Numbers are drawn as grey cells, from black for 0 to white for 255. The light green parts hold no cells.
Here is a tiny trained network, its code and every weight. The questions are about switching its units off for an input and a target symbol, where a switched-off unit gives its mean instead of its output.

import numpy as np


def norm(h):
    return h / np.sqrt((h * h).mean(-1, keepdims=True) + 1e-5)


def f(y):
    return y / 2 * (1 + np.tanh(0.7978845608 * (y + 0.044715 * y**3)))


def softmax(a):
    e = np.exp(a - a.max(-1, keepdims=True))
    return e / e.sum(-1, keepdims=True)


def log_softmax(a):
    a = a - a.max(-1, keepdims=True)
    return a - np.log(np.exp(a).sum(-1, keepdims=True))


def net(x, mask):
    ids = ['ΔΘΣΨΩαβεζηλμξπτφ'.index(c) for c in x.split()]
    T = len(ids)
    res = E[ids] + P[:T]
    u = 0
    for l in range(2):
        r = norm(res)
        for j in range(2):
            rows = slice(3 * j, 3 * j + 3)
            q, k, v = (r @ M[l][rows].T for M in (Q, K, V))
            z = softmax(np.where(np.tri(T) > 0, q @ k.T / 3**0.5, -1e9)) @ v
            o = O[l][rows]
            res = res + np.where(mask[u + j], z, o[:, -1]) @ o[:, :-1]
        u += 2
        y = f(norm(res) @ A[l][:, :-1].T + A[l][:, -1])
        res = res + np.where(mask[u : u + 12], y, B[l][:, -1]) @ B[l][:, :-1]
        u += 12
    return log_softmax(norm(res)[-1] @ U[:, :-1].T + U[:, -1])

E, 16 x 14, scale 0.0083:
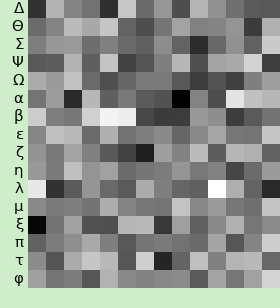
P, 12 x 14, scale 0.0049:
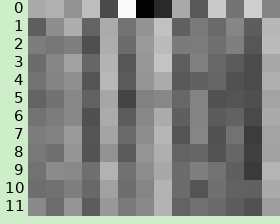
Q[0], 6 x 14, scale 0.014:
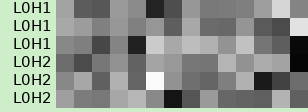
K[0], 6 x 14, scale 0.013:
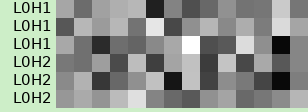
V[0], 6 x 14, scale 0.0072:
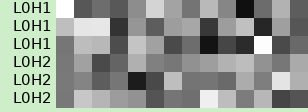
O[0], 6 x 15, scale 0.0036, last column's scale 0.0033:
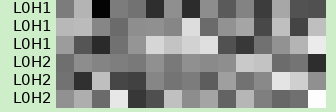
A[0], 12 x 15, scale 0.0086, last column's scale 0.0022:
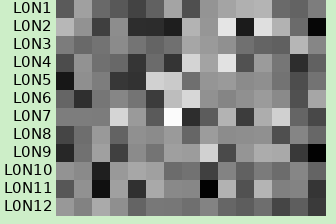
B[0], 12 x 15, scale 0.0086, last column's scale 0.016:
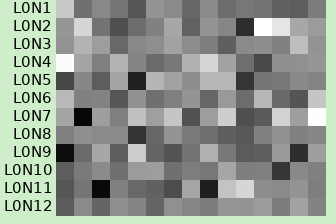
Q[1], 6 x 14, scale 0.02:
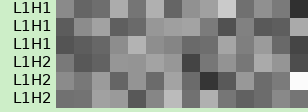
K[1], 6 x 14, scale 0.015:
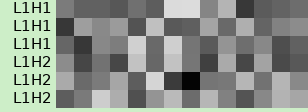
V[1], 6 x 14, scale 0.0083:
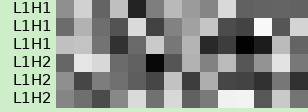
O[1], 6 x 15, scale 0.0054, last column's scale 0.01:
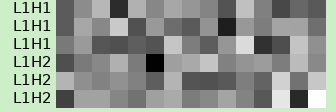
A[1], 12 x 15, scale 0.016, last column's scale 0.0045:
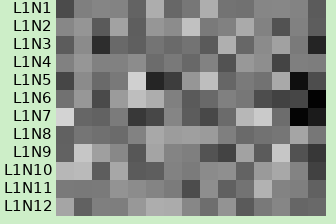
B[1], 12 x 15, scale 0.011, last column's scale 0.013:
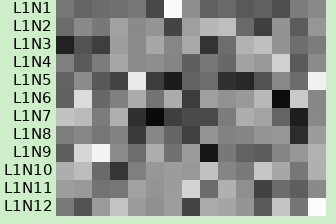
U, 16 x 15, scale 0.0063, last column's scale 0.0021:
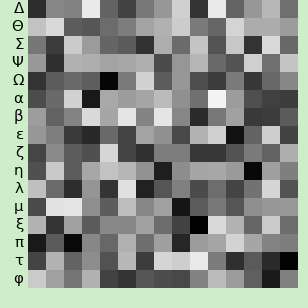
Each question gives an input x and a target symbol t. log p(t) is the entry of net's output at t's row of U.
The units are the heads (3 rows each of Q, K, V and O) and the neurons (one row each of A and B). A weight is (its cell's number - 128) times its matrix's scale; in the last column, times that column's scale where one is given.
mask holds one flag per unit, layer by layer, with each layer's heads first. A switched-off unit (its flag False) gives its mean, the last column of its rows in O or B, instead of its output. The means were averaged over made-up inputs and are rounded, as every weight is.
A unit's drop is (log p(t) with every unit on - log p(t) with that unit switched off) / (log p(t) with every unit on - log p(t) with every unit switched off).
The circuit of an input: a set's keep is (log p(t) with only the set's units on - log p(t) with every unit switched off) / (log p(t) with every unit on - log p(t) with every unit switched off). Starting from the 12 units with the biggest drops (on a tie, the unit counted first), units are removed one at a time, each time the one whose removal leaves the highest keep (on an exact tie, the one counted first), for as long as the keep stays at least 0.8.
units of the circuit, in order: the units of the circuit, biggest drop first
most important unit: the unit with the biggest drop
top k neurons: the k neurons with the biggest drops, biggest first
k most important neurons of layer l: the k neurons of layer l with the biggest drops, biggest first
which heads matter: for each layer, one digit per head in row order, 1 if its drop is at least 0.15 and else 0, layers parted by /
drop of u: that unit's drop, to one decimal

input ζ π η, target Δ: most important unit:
L1H2
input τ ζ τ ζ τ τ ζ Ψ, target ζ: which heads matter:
00 / 00
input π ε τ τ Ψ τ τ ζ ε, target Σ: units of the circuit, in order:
[L0N7 L1H2 L0H1]
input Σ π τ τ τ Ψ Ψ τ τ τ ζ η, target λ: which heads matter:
00 / 01
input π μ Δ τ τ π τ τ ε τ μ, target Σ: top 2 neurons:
[L0N7 L1N5]
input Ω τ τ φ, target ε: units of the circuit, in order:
[L0N7 L1H1]
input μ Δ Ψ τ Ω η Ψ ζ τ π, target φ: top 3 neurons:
[L0N1 L0N7 L1N7]
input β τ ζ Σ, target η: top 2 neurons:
[L1N6 L0N7]
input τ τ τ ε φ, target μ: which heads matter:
00 / 00
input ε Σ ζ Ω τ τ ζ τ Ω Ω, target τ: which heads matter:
00 / 01
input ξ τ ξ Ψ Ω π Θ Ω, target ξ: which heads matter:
00 / 01
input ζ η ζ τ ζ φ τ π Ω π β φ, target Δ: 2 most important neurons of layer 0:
[L0N7 L0N2]
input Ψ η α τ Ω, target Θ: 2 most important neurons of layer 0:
[L0N7 L0N9]
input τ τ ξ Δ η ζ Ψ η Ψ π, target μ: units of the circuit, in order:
[L0N7 L1N9]
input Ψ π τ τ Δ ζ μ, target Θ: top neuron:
[L0N7]
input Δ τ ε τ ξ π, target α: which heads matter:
00 / 10
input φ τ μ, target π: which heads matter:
01 / 10
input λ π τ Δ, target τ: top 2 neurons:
[L0N7 L1N2]
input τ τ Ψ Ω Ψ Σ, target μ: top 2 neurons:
[L0N7 L1N9]
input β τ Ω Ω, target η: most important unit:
L1N6
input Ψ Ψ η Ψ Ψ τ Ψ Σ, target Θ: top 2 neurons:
[L0N7 L1N10]
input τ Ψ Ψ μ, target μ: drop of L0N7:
1.0
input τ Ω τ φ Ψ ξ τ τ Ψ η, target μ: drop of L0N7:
1.1
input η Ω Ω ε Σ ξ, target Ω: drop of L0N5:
0.3
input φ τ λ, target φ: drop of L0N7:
0.1
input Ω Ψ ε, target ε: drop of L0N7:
0.6
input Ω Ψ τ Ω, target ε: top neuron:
[L0N7]
